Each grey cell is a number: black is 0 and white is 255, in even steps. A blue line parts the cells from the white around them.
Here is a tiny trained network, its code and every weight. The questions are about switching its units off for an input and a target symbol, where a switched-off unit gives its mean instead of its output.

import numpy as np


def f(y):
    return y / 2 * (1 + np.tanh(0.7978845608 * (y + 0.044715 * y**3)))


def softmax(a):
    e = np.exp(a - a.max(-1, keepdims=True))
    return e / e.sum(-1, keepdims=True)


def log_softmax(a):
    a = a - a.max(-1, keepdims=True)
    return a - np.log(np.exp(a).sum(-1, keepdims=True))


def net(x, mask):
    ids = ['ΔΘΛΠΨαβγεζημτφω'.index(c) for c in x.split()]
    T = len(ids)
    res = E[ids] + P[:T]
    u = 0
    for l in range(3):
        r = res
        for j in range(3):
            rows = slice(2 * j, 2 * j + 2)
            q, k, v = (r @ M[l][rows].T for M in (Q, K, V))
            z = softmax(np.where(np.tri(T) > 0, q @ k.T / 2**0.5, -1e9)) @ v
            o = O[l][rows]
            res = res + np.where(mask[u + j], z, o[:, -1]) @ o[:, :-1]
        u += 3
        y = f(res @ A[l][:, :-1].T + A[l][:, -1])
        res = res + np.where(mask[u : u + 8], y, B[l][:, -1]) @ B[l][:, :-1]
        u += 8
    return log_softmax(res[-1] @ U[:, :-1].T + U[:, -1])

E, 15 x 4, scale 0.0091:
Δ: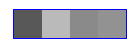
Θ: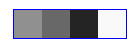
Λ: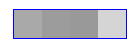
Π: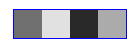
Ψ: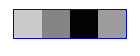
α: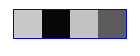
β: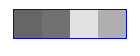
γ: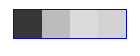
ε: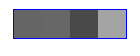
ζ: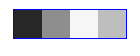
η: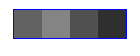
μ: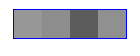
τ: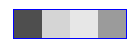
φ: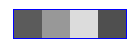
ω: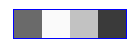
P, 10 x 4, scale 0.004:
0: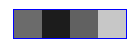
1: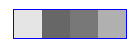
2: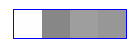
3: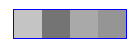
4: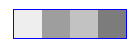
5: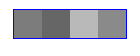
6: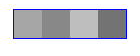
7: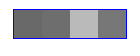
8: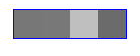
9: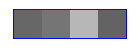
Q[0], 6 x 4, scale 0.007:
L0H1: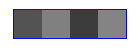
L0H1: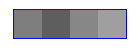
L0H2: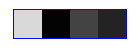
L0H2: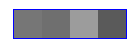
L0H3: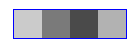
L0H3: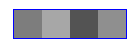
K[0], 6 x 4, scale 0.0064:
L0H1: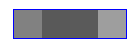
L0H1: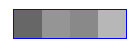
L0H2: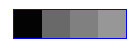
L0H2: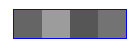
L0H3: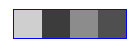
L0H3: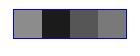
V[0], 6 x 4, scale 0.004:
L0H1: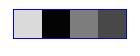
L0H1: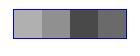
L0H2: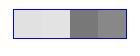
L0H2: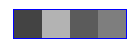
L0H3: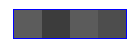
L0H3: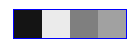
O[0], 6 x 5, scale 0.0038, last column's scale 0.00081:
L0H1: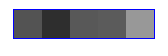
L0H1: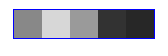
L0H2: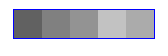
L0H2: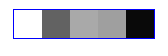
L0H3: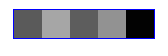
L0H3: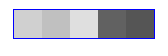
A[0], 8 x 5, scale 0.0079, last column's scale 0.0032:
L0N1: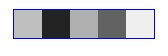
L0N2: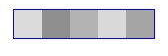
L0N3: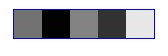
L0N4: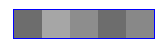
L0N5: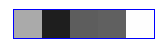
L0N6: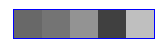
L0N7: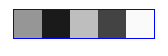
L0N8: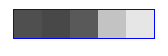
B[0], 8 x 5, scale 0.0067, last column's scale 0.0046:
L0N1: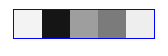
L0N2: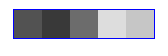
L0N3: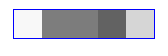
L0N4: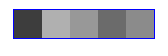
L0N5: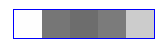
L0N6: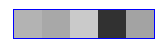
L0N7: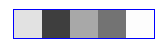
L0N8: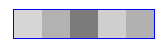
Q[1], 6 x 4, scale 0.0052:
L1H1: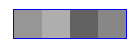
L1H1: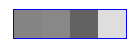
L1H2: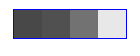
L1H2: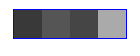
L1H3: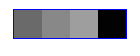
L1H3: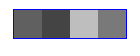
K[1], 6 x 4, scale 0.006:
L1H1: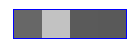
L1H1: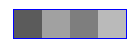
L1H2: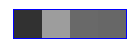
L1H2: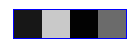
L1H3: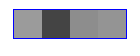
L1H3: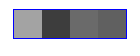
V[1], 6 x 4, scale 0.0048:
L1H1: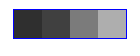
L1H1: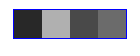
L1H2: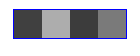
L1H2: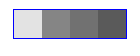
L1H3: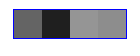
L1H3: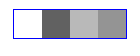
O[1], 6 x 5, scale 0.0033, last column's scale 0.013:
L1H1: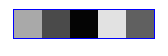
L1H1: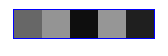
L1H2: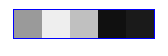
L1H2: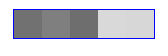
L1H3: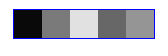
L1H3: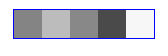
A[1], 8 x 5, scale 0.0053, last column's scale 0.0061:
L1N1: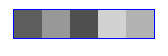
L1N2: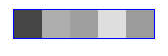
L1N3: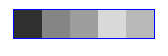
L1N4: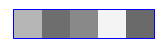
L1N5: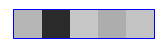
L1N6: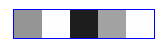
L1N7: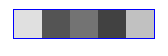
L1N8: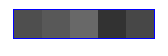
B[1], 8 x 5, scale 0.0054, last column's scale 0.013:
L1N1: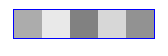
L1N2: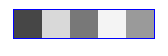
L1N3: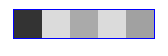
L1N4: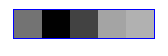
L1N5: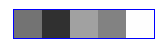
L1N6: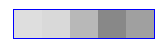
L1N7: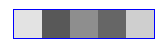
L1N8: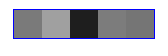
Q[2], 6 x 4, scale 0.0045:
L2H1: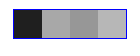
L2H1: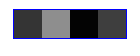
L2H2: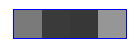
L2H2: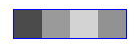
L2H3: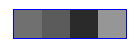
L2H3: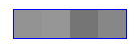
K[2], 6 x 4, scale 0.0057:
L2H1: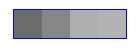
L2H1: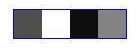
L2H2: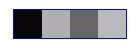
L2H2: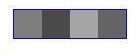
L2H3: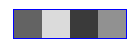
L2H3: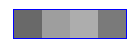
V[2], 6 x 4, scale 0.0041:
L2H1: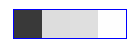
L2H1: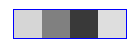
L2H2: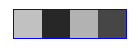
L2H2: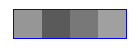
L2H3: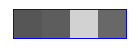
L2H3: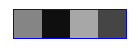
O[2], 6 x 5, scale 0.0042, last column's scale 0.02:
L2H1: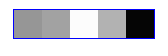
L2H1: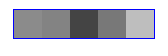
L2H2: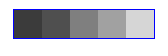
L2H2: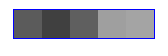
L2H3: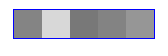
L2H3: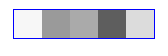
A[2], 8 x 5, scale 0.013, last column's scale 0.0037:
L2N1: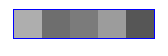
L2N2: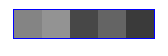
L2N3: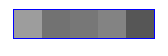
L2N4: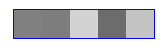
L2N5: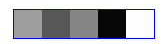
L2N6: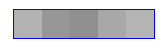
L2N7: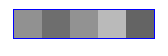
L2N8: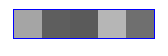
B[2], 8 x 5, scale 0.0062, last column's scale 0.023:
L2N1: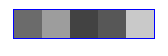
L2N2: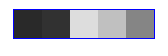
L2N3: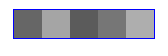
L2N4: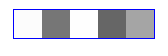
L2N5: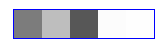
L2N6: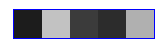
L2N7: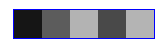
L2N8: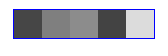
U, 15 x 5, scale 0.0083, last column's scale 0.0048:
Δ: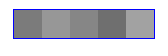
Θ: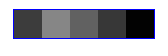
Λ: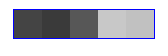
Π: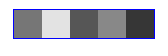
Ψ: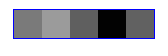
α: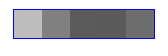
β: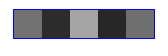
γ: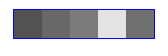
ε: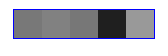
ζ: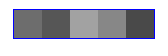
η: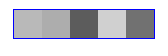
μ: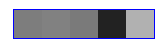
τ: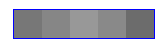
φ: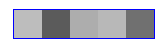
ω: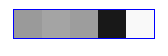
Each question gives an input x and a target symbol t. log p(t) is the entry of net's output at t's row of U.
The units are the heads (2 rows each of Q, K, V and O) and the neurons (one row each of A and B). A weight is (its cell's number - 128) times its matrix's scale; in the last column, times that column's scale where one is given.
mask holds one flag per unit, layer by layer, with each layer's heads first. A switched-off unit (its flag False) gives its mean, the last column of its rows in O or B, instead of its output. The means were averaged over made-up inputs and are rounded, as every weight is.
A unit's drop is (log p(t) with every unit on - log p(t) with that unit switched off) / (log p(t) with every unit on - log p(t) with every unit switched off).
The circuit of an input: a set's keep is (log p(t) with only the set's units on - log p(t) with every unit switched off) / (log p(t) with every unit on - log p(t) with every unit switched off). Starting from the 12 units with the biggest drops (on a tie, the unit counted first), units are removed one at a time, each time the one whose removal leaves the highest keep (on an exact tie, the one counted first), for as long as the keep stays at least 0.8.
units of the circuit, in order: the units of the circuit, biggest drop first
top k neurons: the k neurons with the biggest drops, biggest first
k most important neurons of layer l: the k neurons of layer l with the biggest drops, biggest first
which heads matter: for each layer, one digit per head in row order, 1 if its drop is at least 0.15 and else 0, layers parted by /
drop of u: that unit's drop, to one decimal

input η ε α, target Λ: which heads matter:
001 / 010 / 100
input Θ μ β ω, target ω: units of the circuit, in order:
[L2N5 L2H1 L2N4]
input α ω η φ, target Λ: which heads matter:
100 / 010 / 110
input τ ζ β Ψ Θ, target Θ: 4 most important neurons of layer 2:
[L2N5 L2N6 L2N7 L2N8]
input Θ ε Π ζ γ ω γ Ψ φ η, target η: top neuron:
[L2N5]
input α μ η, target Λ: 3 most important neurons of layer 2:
[L2N2 L2N4 L2N5]
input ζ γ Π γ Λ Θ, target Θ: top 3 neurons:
[L2N5 L2N6 L2N7]
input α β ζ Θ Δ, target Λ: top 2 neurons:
[L1N7 L2N4]
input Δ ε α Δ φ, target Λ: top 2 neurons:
[L1N7 L0N5]
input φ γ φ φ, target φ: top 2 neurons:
[L2N4 L2N8]
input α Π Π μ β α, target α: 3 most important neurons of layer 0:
[L0N7 L0N3 L0N1]
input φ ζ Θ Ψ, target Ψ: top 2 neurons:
[L2N5 L2N6]
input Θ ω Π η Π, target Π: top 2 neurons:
[L0N1 L0N7]
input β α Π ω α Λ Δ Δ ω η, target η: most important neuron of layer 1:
[L1N4]
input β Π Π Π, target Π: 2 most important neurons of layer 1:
[L1N6 L1N5]
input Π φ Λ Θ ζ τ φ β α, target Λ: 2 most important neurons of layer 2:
[L2N5 L2N7]
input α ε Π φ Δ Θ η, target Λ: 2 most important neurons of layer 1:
[L1N7 L1N6]
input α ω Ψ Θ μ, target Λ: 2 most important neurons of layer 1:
[L1N7 L1N3]
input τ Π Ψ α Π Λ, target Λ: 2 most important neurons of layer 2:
[L2N4 L2N6]
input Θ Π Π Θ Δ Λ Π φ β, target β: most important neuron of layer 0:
[L0N2]
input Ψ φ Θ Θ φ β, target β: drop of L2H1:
0.3
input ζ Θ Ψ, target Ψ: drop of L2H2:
0.1
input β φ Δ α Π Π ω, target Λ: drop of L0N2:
-0.1
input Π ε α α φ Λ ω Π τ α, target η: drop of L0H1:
0.0
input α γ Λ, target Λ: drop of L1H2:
-0.3
